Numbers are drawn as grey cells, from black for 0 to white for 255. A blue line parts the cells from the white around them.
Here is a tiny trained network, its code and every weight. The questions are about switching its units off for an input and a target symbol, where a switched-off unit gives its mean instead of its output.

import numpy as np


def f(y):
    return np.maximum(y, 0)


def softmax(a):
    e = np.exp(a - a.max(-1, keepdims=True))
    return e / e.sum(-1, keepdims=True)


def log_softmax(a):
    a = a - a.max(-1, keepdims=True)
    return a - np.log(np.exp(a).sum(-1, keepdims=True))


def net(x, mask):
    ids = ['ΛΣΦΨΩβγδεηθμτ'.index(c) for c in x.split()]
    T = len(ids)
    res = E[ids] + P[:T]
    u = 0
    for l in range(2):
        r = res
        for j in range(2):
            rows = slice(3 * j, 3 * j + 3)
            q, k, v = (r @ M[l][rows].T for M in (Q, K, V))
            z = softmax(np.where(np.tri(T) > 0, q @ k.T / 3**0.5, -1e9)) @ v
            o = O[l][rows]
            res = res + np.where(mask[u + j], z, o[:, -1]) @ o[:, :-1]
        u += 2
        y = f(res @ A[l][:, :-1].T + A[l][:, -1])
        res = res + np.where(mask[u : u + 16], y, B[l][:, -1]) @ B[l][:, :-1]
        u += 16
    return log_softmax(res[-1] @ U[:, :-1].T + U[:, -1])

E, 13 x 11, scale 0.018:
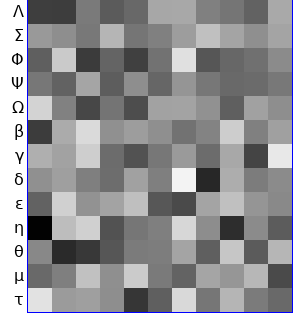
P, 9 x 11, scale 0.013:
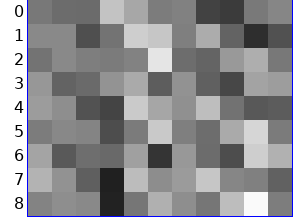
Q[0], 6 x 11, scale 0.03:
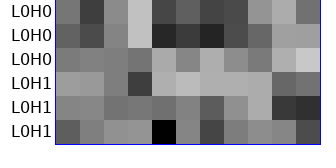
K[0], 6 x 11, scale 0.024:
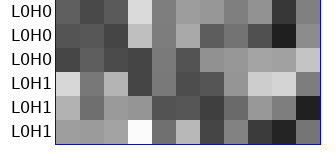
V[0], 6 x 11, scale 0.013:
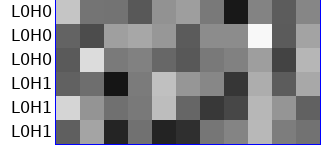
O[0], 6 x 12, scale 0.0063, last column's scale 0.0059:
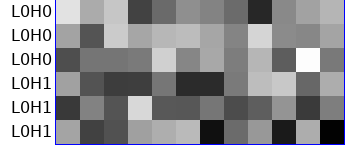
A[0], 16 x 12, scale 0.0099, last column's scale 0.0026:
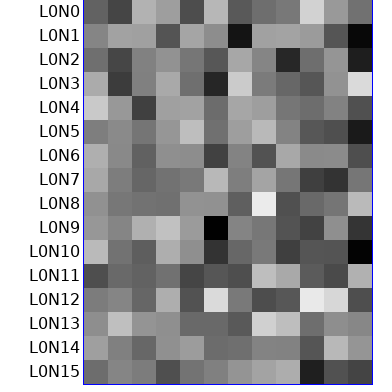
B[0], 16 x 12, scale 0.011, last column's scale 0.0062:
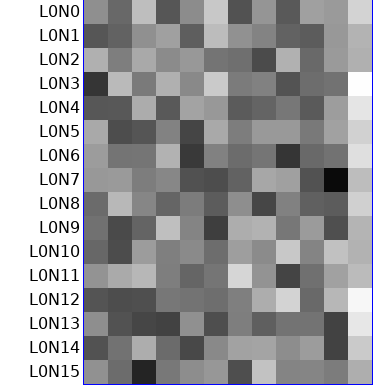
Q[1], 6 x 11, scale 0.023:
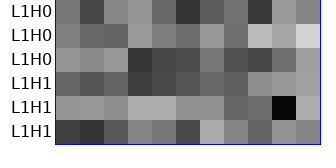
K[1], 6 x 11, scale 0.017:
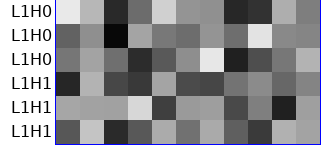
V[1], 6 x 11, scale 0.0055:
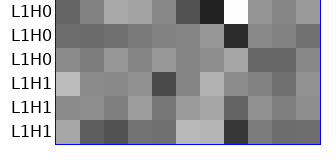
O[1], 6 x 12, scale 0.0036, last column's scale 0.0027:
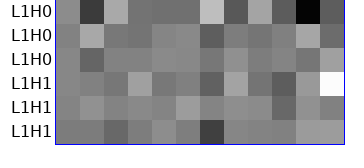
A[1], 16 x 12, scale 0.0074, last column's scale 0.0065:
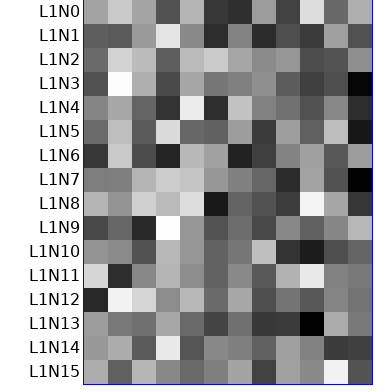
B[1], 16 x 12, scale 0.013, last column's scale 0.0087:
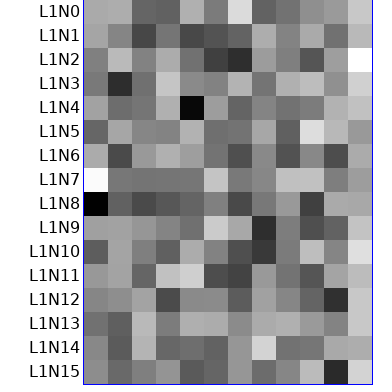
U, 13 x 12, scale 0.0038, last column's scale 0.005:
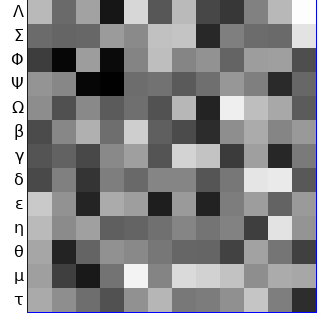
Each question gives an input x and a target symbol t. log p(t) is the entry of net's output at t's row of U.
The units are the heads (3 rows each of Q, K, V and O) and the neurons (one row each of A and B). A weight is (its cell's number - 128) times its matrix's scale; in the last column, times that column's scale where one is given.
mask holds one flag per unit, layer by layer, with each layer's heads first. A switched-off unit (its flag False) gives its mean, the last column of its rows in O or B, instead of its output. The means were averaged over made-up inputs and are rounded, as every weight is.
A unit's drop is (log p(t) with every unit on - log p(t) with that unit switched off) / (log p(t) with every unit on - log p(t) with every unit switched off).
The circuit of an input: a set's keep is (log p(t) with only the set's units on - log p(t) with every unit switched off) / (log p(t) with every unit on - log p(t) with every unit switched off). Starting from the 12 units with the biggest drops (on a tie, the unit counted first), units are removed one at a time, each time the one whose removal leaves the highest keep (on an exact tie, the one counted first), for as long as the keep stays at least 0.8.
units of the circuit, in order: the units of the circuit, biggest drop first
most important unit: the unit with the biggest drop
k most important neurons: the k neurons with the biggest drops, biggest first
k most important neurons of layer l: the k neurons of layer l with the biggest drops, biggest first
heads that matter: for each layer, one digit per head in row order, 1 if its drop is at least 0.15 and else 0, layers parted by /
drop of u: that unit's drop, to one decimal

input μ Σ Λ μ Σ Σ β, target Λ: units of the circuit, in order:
L0H1; L1N0; L0N12
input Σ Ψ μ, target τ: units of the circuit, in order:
L1N7; L0N0; L0H1
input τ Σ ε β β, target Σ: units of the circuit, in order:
L0H1; L1N9; L0H0
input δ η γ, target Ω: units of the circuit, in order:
L1N15; L0N12; L0H0
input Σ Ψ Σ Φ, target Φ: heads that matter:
01 / 00
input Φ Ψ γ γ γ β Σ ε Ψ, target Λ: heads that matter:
10 / 00
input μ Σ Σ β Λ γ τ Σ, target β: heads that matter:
01 / 00
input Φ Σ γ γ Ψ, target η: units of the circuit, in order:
L0H0; L1N2; L1N4
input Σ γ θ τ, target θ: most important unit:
L0H1
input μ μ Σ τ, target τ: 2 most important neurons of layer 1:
L1N7; L1N1
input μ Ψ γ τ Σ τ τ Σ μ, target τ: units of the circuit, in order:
L1N7; L0H0; L0N0; L0H1
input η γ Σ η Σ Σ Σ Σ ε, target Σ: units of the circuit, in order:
L1N9; L0H1; L0H0
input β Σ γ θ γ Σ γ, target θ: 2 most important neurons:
L0N1; L0N6
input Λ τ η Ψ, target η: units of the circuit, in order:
L0H1; L1N2
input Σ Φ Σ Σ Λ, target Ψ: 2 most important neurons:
L0N15; L0N7
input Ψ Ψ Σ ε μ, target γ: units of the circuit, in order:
L0H1
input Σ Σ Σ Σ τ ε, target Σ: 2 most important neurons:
L1N9; L0N1
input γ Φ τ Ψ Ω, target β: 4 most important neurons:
L1N10; L0N7; L0N4; L1N2
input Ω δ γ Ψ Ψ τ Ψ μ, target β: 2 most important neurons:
L1N10; L0N8
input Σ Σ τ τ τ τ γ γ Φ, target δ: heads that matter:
10 / 00
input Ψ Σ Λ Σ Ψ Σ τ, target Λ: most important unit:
L0H1
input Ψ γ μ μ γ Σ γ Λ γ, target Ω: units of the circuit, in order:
L1N15; L0H0
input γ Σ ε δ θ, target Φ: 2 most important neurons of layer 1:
L1N13; L1N2
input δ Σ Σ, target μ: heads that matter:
10 / 00
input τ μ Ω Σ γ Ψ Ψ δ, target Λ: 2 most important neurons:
L1N0; L0N6
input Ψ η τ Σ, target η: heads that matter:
01 / 00
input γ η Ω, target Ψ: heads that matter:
10 / 00
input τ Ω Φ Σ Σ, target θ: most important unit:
L1N6
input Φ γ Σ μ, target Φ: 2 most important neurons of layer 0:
L0N1; L0N14
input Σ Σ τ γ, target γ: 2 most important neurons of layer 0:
L0N9; L0N3
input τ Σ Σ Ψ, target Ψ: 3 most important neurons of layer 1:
L1N8; L1N12; L1N1
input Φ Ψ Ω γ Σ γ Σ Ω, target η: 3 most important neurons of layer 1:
L1N2; L1N4; L1N10
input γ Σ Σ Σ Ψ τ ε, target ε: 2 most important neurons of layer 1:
L1N11; L1N9
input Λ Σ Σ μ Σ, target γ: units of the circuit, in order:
L0H1
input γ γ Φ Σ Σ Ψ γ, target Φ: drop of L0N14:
0.2
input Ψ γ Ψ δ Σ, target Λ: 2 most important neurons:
L1N0; L0N12
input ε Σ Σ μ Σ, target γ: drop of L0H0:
0.4
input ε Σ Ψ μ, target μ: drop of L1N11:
0.2
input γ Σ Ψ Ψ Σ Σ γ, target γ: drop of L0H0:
0.2
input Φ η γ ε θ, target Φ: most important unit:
L0N11
